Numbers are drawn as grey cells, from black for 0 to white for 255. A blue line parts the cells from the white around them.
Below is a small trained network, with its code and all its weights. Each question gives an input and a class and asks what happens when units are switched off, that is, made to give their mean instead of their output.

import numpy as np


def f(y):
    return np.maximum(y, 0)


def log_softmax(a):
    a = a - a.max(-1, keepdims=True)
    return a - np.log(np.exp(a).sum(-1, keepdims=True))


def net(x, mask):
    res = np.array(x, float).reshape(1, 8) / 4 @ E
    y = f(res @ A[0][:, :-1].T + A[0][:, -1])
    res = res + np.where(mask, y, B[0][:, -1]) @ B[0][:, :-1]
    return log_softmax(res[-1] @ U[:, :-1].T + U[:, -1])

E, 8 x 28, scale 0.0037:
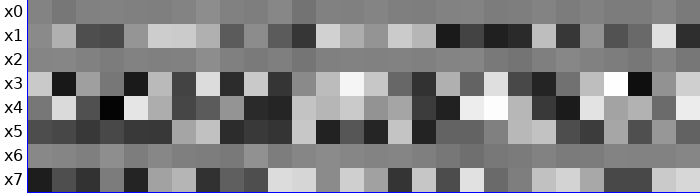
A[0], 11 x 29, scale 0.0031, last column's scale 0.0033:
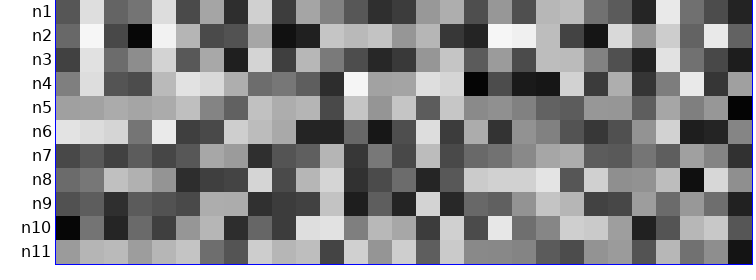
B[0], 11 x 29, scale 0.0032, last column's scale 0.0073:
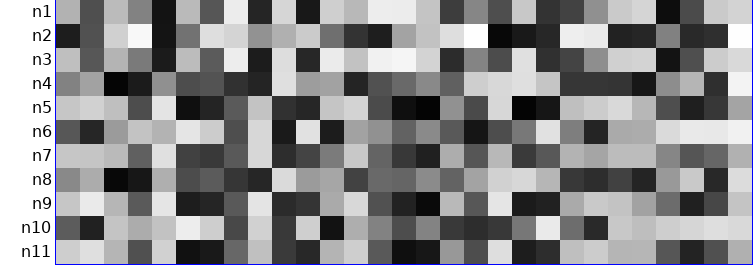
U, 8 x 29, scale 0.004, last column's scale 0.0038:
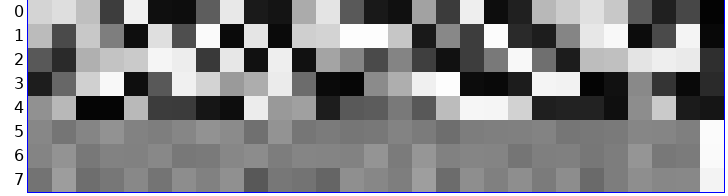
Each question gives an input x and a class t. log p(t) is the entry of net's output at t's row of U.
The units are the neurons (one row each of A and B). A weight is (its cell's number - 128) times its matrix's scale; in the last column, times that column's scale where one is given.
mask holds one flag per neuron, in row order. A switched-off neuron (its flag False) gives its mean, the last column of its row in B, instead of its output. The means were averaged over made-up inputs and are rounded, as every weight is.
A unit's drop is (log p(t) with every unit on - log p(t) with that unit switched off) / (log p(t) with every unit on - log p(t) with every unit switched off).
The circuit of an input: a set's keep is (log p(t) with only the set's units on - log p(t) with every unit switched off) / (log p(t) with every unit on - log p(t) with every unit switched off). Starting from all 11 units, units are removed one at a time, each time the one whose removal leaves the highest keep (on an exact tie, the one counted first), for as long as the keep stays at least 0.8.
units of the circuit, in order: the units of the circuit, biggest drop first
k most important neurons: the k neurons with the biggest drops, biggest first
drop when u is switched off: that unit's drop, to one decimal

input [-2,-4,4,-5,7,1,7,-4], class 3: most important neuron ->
n2
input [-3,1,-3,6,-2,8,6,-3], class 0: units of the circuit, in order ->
n9, n7
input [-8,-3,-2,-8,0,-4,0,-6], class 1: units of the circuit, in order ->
n3, n1
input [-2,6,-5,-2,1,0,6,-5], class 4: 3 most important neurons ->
n4, n10, n2
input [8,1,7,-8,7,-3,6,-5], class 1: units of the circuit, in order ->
n1, n3
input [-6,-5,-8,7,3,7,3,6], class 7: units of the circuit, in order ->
n3, n1
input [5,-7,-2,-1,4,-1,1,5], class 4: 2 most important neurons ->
n8, n6
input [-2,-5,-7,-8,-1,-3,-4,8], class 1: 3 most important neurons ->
n3, n1, n6
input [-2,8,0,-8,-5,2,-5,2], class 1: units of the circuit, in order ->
n3, n1
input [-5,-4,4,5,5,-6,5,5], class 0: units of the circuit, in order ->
n11, n3
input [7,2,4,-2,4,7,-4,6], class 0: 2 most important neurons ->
n9, n7
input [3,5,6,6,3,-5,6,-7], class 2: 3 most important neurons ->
n6, n3, n1
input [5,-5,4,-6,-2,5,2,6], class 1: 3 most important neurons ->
n3, n1, n6
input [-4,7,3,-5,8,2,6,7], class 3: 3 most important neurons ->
n2, n6, n8
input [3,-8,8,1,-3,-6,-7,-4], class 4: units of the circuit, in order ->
n8
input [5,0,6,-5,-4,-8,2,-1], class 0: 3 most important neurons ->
n11, n5, n2
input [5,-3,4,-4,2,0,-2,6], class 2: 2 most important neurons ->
n10, n4
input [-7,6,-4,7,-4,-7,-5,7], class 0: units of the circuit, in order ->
n5, n11
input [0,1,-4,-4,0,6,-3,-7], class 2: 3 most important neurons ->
n6, n11, n5
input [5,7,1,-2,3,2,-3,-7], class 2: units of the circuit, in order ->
n6
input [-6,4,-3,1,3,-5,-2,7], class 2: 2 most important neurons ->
n10, n9
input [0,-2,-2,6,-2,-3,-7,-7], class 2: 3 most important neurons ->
n6, n3, n1
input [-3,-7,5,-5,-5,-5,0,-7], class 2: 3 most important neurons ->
n6, n4, n2
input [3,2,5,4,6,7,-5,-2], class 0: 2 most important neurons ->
n9, n7
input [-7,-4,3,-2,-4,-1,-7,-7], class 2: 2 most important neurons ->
n6, n2
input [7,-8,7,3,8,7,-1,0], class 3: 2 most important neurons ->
n2, n4
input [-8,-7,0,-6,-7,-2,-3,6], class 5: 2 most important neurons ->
n2, n10
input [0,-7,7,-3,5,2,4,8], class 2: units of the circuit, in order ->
n10
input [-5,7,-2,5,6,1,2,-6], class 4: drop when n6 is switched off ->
-0.2
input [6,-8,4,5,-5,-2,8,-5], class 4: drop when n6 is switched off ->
-0.1
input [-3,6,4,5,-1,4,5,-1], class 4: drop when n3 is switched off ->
0.2
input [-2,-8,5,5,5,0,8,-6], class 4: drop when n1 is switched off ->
0.2
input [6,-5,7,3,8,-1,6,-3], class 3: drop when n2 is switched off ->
0.8
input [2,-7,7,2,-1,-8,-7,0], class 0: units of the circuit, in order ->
n11
